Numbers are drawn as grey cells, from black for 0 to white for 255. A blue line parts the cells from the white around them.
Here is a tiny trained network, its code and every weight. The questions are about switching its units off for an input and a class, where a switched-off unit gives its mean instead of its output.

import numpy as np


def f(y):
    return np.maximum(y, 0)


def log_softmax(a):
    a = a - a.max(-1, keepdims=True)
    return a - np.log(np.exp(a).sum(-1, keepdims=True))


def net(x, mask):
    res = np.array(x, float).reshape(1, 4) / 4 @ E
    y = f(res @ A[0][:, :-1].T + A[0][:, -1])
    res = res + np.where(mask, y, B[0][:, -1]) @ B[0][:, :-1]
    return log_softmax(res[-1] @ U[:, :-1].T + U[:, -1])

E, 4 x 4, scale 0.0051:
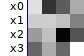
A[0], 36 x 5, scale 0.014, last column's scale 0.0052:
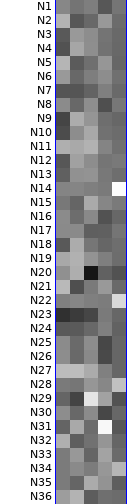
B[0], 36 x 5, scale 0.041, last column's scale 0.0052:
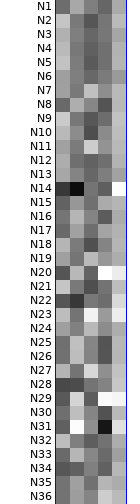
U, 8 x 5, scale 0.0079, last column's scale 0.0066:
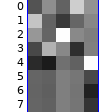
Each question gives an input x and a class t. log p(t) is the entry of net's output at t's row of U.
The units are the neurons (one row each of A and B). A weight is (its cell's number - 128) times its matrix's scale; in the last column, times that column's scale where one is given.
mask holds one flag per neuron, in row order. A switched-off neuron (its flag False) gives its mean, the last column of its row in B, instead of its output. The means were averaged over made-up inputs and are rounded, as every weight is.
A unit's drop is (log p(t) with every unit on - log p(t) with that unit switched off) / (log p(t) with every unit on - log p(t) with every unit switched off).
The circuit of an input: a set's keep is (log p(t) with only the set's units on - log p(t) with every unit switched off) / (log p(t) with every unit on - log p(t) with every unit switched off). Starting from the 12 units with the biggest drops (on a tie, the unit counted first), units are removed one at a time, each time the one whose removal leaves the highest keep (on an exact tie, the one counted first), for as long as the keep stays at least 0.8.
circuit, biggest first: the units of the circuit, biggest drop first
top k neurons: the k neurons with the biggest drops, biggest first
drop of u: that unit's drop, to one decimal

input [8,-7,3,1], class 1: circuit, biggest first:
[N2]
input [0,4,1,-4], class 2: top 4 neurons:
[N31, N27, N11, N19]
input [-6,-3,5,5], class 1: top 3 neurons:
[N29, N9, N18]
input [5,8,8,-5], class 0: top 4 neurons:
[N20, N23, N36, N17]
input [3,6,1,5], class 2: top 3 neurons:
[N27, N11, N19]
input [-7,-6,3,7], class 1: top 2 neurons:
[N9, N18]
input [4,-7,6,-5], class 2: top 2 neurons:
[N23, N29]
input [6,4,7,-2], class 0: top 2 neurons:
[N20, N36]
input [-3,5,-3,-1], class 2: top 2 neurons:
[N27, N11]
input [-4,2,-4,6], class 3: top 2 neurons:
[N31, N20]
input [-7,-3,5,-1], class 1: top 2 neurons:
[N29, N9]
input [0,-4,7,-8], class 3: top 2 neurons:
[N29, N30]
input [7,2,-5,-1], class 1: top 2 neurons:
[N21, N20]
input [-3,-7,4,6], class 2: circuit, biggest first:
[N23]
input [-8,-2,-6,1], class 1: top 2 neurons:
[N9, N20]
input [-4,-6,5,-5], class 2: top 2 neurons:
[N23, N29]
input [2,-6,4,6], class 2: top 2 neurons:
[N23, N7]
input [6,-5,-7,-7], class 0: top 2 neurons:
[N29, N31]
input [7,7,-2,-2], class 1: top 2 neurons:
[N21, N23]
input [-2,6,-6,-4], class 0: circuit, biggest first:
[N29]
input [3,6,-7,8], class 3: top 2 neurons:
[N31, N20]
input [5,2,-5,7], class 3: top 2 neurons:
[N31, N20]
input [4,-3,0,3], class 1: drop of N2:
0.2
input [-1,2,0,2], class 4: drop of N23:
0.1
